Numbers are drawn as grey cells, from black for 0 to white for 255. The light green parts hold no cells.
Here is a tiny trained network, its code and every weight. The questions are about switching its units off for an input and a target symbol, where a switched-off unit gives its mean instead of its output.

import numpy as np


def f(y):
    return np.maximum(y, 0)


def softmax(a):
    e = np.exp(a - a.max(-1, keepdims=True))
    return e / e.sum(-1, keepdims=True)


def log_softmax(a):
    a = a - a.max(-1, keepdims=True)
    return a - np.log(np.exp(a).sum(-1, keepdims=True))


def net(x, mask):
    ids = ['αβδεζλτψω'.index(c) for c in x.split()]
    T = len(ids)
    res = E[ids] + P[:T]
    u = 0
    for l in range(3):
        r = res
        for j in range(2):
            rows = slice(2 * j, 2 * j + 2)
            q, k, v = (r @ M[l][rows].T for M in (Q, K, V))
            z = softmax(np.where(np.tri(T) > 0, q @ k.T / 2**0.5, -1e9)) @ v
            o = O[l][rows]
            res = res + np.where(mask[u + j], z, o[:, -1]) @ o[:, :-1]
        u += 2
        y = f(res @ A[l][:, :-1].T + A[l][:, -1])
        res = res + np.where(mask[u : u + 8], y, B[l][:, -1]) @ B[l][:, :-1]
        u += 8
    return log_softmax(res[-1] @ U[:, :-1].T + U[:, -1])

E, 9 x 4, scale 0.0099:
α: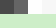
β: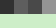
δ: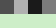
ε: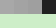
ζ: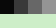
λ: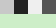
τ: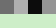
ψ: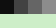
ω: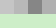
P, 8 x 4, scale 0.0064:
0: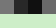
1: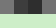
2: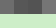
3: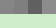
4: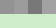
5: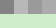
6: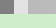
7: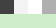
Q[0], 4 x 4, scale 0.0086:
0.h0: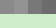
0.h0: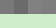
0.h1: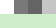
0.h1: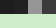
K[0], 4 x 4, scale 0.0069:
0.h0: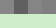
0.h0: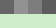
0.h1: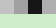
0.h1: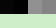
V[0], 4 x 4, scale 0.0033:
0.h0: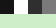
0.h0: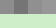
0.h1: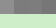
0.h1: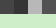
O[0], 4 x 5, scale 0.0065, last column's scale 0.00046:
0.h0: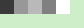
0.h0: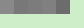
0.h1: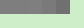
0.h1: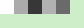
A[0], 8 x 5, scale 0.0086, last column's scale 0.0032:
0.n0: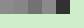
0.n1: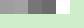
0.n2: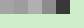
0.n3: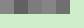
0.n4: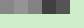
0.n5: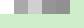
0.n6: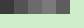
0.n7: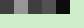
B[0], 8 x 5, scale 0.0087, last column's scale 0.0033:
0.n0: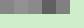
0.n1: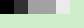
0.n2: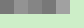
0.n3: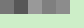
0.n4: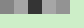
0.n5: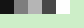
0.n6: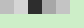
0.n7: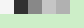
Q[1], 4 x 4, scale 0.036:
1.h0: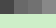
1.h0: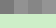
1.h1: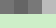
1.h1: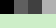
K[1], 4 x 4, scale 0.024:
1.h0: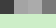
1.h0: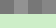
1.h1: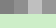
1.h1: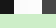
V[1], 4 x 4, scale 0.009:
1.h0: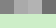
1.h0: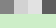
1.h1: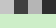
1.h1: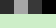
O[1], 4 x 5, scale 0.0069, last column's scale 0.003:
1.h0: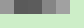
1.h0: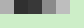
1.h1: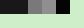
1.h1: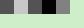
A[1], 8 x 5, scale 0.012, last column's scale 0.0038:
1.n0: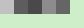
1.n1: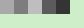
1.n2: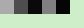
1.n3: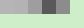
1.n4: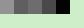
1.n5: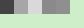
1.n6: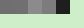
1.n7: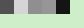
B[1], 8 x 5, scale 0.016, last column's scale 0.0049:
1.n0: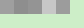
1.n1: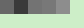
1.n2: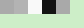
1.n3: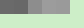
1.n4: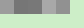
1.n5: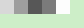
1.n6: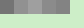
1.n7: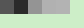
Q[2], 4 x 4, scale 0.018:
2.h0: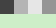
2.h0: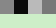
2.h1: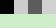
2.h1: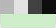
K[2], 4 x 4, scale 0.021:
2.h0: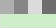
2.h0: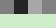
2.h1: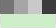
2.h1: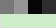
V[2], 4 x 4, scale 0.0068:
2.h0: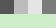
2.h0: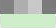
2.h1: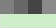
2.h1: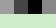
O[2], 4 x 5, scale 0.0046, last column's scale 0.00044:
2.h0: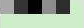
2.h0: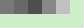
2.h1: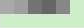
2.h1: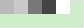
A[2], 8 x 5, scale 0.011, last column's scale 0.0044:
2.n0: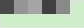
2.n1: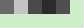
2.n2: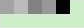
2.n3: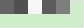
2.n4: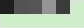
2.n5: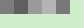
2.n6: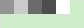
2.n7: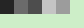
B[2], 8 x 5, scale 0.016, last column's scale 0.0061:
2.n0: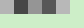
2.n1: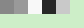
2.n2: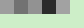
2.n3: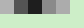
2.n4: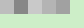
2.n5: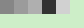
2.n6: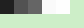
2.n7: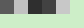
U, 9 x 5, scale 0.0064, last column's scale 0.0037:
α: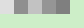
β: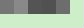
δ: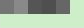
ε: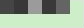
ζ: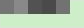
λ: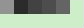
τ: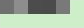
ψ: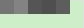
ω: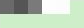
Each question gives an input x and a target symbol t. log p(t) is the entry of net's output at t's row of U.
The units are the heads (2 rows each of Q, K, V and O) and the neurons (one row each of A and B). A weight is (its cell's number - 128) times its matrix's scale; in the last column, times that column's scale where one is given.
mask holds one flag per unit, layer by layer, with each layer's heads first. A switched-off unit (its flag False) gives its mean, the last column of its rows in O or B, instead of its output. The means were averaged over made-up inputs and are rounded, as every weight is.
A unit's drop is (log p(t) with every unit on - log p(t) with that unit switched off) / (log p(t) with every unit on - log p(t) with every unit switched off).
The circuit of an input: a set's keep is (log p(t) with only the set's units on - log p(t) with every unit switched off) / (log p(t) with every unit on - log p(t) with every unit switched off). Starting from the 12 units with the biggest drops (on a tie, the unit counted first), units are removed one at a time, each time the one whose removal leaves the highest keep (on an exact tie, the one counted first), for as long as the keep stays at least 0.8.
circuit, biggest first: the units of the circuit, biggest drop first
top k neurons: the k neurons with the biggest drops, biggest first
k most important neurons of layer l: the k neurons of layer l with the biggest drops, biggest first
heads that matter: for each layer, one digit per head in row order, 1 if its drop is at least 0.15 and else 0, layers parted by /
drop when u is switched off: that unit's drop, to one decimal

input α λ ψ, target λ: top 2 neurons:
(1.n2; 0.n5)
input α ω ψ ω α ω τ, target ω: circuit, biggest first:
(2.n6; 2.n5)
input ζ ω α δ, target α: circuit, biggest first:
(1.h1; 1.n2; 0.n5)
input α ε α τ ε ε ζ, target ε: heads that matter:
00 / 11 / 00
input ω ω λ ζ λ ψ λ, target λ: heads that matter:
00 / 10 / 00
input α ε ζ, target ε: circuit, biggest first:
(1.h1; 1.n2; 2.n1; 0.n6)
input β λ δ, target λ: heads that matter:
00 / 01 / 00
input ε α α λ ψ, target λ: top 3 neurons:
(0.n5; 1.n2; 2.n3)
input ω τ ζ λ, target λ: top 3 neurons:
(2.n3; 1.n1; 0.n5)
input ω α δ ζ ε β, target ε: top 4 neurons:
(0.n5; 2.n1; 1.n2; 0.n7)
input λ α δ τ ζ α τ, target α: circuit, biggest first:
(1.h1; 2.n6)
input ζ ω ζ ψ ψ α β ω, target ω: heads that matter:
00 / 10 / 00
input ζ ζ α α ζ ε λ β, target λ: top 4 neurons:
(1.n2; 0.n5; 2.n3; 1.n5)
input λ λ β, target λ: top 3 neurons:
(0.n5; 1.n2; 2.n3)
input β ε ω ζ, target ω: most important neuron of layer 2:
(2.n6)
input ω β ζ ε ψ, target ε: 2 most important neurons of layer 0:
(0.n5; 0.n7)
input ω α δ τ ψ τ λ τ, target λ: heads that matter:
00 / 11 / 00
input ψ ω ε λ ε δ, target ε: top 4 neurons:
(0.n5; 2.n1; 1.n2; 0.n7)
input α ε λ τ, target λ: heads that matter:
00 / 01 / 00
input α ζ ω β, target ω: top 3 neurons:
(0.n5; 1.n2; 2.n6)
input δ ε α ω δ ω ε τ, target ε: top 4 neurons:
(0.n5; 2.n1; 1.n2; 0.n7)
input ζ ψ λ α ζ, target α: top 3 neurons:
(1.n0; 1.n2; 0.n5)
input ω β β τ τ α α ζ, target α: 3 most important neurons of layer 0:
(0.n5; 0.n1; 0.n6)
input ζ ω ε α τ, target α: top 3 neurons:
(1.n2; 1.n0; 0.n5)
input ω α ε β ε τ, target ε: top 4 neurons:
(0.n5; 2.n1; 1.n2; 0.n1)
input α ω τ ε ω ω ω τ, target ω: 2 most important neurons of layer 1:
(1.n0; 1.n2)
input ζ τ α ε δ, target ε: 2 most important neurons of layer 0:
(0.n7; 0.n5)
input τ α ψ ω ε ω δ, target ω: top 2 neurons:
(0.n5; 2.n6)
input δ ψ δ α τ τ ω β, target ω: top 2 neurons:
(0.n5; 2.n6)
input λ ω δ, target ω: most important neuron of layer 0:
(0.n7)
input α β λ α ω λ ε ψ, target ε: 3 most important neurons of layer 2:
(2.n1; 2.n6; 2.n0)
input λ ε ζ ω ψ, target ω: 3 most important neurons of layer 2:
(2.n6; 2.n5; 2.n7)
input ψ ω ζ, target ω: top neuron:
(0.n6)
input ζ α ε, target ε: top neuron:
(0.n1)
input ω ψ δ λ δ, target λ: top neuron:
(0.n5)
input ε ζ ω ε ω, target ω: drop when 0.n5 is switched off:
0.2
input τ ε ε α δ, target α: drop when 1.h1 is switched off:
1.2
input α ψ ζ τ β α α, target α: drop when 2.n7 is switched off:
0.2
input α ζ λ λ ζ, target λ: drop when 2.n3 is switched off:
0.7
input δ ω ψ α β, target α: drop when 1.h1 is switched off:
1.2
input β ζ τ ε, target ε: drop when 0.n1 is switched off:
1.3
